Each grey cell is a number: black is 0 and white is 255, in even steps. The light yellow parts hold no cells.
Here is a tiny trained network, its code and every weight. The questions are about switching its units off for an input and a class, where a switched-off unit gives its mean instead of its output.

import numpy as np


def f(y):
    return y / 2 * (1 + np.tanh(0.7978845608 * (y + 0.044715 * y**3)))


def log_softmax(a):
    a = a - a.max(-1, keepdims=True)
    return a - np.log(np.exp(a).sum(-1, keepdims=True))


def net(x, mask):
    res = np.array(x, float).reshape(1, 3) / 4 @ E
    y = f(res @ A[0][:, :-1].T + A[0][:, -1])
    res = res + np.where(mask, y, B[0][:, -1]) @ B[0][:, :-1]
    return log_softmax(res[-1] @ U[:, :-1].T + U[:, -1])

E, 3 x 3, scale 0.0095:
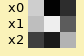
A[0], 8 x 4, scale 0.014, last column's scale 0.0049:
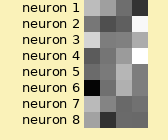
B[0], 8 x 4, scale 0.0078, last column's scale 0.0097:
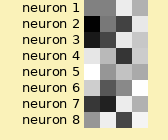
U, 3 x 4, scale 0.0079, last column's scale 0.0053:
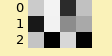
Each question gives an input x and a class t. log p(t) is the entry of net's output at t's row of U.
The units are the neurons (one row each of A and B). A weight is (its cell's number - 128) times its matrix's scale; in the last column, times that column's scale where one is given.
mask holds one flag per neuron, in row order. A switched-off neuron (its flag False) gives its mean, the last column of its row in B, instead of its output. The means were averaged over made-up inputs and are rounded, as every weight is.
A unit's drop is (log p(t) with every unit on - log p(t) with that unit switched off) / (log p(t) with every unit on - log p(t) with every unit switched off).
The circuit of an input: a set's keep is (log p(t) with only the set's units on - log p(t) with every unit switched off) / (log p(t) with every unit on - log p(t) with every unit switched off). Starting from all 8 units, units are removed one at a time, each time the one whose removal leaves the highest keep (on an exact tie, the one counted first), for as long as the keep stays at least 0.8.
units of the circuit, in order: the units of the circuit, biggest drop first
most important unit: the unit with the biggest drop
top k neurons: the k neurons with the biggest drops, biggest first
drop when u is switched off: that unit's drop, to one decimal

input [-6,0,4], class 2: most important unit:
neuron 8
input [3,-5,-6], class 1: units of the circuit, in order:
[neuron 6; neuron 4; neuron 5]
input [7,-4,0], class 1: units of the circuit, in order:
[neuron 2; neuron 6]
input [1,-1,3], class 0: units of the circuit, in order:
[neuron 3; neuron 7]
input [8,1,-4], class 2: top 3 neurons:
[neuron 7; neuron 3; neuron 1]
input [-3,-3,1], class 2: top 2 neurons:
[neuron 8; neuron 6]
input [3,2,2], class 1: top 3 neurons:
[neuron 6; neuron 4; neuron 5]
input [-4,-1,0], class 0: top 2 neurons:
[neuron 3; neuron 7]
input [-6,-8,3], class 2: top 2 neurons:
[neuron 6; neuron 8]
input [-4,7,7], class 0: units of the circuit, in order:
[neuron 3; neuron 2]
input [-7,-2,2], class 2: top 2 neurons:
[neuron 8; neuron 6]
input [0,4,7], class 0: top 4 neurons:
[neuron 3; neuron 7; neuron 1; neuron 4]
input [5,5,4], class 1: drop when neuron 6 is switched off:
0.2
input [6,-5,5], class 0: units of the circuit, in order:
[neuron 8]
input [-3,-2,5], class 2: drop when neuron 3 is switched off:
-0.1
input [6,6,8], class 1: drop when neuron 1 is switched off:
0.0
